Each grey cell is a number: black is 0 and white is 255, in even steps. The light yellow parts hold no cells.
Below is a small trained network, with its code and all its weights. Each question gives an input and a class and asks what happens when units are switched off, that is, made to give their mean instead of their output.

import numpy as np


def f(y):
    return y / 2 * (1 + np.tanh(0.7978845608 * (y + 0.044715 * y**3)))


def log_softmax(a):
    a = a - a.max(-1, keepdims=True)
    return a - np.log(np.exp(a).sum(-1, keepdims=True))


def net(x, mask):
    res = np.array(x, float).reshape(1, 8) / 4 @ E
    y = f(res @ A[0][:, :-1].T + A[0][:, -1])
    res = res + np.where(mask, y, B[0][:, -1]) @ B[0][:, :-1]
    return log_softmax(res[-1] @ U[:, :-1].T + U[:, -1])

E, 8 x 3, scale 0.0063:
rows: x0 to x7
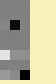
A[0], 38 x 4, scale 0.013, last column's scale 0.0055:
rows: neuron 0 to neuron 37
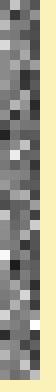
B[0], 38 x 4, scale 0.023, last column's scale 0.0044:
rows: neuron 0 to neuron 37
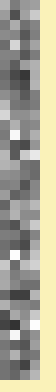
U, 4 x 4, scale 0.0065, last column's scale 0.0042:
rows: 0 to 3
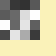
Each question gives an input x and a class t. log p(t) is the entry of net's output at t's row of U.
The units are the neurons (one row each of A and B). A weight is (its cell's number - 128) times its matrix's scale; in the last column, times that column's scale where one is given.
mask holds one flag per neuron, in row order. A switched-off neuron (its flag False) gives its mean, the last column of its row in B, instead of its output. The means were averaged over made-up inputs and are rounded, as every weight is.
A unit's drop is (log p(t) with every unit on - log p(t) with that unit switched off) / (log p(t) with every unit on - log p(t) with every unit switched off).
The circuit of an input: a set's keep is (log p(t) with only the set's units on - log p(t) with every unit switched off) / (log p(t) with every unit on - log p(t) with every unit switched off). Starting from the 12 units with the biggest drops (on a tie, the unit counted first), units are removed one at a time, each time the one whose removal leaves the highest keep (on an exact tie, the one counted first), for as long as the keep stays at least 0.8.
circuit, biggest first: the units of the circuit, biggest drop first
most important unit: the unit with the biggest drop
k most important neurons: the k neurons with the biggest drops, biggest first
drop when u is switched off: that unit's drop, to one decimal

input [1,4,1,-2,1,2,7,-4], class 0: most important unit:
neuron 15
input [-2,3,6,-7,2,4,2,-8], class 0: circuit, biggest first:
(neuron 29; neuron 36)
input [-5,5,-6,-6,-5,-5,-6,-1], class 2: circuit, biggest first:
(neuron 15; neuron 0; neuron 31)
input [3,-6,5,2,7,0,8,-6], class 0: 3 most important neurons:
(neuron 29; neuron 36; neuron 15)
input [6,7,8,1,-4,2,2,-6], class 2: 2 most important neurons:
(neuron 26; neuron 11)
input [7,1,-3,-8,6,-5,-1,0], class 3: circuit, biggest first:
(neuron 13; neuron 1)
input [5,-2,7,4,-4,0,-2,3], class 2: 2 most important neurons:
(neuron 26; neuron 11)
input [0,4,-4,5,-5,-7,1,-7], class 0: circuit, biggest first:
(neuron 29; neuron 14)
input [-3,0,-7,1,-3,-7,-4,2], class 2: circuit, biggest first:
(neuron 15; neuron 0)
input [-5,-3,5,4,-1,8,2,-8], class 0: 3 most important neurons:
(neuron 29; neuron 36; neuron 14)
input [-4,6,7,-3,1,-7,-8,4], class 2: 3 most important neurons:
(neuron 26; neuron 1; neuron 11)
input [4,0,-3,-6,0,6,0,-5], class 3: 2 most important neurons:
(neuron 4; neuron 25)
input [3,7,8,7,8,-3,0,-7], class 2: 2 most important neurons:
(neuron 11; neuron 26)
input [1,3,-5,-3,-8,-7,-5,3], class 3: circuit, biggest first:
(neuron 13)
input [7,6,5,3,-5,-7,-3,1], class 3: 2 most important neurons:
(neuron 13; neuron 33)
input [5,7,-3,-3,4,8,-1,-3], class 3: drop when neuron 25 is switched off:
0.1
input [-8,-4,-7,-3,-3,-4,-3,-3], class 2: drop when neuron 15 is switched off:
0.1
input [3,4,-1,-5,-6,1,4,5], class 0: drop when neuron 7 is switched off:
0.2
